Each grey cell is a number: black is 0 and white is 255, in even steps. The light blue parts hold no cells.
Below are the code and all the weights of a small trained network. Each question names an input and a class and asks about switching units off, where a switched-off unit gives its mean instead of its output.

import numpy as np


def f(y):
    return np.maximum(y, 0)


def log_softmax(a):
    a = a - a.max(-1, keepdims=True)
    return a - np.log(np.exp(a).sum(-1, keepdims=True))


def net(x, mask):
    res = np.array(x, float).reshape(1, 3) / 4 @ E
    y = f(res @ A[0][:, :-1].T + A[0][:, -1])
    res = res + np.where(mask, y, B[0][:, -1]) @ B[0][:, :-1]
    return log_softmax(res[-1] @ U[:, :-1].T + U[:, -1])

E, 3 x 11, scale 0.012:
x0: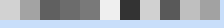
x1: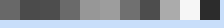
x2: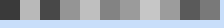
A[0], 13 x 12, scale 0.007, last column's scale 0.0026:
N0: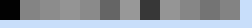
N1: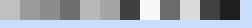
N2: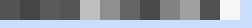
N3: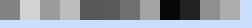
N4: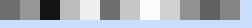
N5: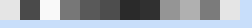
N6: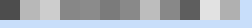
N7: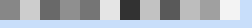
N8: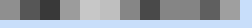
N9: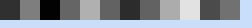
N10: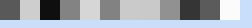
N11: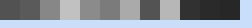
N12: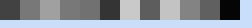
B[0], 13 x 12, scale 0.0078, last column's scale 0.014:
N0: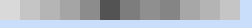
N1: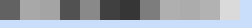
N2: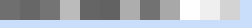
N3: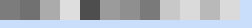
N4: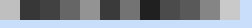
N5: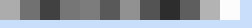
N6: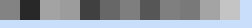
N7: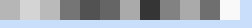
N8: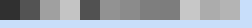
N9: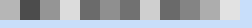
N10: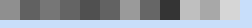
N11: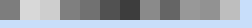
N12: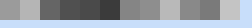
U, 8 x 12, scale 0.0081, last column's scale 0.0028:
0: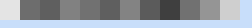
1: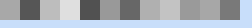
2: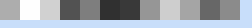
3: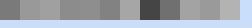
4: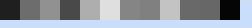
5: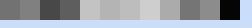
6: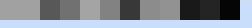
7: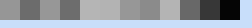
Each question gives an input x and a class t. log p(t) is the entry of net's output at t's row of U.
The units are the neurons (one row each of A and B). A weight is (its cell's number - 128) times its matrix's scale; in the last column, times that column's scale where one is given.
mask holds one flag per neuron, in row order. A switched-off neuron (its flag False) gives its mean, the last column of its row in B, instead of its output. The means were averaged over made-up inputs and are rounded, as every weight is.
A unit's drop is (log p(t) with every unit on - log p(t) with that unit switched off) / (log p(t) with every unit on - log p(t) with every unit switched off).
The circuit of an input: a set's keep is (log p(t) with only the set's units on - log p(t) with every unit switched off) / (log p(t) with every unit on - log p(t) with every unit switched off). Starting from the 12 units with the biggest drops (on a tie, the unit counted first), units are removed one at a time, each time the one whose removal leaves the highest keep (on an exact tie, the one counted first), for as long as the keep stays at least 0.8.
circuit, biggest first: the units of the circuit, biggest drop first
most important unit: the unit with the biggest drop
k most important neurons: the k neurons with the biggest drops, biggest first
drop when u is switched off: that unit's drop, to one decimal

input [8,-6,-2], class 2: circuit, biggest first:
N7
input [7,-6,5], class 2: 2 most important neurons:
N7, N1
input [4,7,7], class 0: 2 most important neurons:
N4, N3
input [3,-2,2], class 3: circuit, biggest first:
N9, N12
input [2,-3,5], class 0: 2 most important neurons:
N4, N10
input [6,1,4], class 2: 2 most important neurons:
N1, N5
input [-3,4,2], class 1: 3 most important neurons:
N5, N9, N7
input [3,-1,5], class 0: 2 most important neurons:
N4, N10
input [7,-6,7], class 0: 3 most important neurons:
N4, N10, N6
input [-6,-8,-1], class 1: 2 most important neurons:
N3, N6
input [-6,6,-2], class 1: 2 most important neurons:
N9, N2
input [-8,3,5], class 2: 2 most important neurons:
N11, N12
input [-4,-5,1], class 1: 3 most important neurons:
N3, N7, N6
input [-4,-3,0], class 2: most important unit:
N9
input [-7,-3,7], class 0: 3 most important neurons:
N4, N10, N1
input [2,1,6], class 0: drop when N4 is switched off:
0.4
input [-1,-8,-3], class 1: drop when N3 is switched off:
0.5
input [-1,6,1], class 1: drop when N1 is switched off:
0.0
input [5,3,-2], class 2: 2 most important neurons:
N1, N7
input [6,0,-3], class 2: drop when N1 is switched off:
0.1
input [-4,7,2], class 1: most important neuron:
N9
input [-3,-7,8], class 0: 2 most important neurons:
N4, N10
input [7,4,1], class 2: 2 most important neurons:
N1, N7
